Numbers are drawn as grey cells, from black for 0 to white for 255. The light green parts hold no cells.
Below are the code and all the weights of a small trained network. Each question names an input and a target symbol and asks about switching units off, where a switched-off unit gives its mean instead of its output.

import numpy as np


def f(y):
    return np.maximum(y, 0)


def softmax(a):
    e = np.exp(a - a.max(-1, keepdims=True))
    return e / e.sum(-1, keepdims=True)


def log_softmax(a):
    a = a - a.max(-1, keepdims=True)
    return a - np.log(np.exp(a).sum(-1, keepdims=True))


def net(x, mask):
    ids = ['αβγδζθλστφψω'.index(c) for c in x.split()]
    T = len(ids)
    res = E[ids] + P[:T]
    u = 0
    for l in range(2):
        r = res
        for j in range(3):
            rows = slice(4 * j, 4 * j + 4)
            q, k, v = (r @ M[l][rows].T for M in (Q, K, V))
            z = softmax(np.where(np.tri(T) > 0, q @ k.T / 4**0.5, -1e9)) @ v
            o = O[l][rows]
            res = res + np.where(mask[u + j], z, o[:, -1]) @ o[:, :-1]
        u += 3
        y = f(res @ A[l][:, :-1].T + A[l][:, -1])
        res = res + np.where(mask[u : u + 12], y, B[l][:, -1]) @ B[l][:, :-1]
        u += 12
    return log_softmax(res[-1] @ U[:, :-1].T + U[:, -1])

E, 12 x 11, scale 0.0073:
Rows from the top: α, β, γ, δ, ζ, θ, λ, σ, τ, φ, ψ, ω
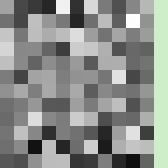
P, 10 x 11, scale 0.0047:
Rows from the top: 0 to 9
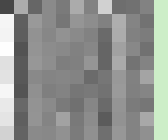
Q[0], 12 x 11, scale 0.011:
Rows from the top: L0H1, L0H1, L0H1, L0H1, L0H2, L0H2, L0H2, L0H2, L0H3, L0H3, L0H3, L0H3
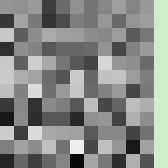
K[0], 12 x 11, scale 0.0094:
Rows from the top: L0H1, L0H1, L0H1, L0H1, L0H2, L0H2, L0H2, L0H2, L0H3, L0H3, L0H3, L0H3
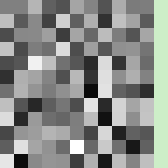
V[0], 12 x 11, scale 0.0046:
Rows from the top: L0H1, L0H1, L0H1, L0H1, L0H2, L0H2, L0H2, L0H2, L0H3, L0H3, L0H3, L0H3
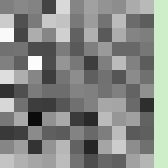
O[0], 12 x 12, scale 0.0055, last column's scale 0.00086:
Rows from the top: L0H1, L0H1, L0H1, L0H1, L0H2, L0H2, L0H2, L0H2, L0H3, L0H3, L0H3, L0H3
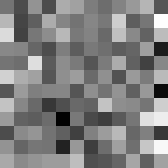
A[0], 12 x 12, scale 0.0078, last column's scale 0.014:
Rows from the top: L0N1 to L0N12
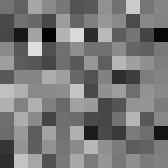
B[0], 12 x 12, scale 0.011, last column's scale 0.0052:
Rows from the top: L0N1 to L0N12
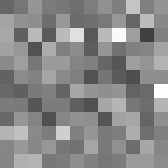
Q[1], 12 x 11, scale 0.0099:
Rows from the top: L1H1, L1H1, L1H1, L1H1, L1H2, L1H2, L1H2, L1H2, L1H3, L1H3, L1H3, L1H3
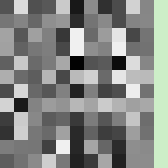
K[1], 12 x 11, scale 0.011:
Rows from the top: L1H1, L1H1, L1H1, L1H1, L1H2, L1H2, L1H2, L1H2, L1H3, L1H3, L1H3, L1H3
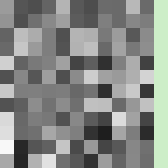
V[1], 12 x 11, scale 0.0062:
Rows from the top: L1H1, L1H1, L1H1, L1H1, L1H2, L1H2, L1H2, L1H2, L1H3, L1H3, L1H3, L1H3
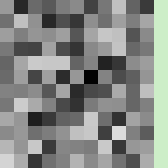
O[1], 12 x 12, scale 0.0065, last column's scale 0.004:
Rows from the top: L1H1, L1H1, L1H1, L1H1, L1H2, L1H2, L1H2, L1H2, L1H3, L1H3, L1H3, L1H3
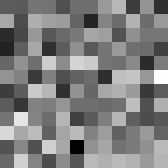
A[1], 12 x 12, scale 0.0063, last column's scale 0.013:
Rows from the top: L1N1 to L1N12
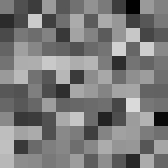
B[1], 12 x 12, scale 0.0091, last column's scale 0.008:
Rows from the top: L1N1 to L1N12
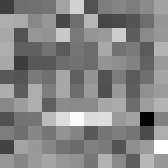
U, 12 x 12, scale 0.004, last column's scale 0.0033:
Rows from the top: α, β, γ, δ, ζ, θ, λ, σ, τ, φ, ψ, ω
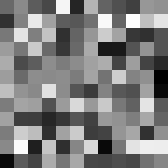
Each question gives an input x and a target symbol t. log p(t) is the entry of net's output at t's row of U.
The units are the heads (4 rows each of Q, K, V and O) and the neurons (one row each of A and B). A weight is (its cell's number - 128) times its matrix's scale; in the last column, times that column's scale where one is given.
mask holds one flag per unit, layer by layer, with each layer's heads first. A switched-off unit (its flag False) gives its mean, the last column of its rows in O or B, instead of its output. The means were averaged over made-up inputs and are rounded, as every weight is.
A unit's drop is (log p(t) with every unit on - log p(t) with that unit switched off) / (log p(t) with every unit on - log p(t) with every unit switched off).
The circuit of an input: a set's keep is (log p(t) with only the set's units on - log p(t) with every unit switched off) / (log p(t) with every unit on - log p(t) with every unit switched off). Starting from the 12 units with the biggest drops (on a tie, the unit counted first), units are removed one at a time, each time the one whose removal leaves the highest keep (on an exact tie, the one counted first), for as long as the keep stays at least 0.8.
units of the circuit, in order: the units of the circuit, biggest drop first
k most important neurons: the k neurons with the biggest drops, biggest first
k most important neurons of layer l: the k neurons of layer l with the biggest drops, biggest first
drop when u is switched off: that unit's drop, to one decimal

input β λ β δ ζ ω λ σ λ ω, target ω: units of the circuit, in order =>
L1N1, L0N6, L1H3
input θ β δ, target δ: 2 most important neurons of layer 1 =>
L1N2, L1N7
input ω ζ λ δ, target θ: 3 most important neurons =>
L1N3, L0N6, L1N7
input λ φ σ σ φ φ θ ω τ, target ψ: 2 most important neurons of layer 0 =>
L0N6, L0N12
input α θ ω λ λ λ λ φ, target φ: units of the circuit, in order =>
L0N9, L1H3
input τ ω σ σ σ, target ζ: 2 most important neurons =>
L1N5, L0N12
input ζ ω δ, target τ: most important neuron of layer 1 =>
L1N4
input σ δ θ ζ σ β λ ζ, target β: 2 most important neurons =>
L0N12, L0N2
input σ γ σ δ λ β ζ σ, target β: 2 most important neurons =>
L0N12, L0N2
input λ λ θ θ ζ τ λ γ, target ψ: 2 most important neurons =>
L0N6, L0N12
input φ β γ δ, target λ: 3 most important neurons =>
L0N9, L0N12, L1N12
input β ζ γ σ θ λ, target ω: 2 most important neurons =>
L1N1, L0N1
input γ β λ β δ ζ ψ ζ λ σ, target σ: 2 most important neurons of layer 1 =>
L1N12, L1N1
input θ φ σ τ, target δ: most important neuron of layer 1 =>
L1N2
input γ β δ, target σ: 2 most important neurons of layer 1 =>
L1N12, L1N1
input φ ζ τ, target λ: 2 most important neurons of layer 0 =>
L0N9, L0N12
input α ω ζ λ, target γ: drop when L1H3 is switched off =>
0.4
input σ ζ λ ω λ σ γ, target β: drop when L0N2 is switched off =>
0.2
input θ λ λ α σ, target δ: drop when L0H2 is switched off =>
0.2
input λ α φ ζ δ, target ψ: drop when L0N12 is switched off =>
0.1
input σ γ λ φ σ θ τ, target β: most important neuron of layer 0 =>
L0N12
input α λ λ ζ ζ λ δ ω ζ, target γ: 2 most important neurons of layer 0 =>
L0N7, L0N2
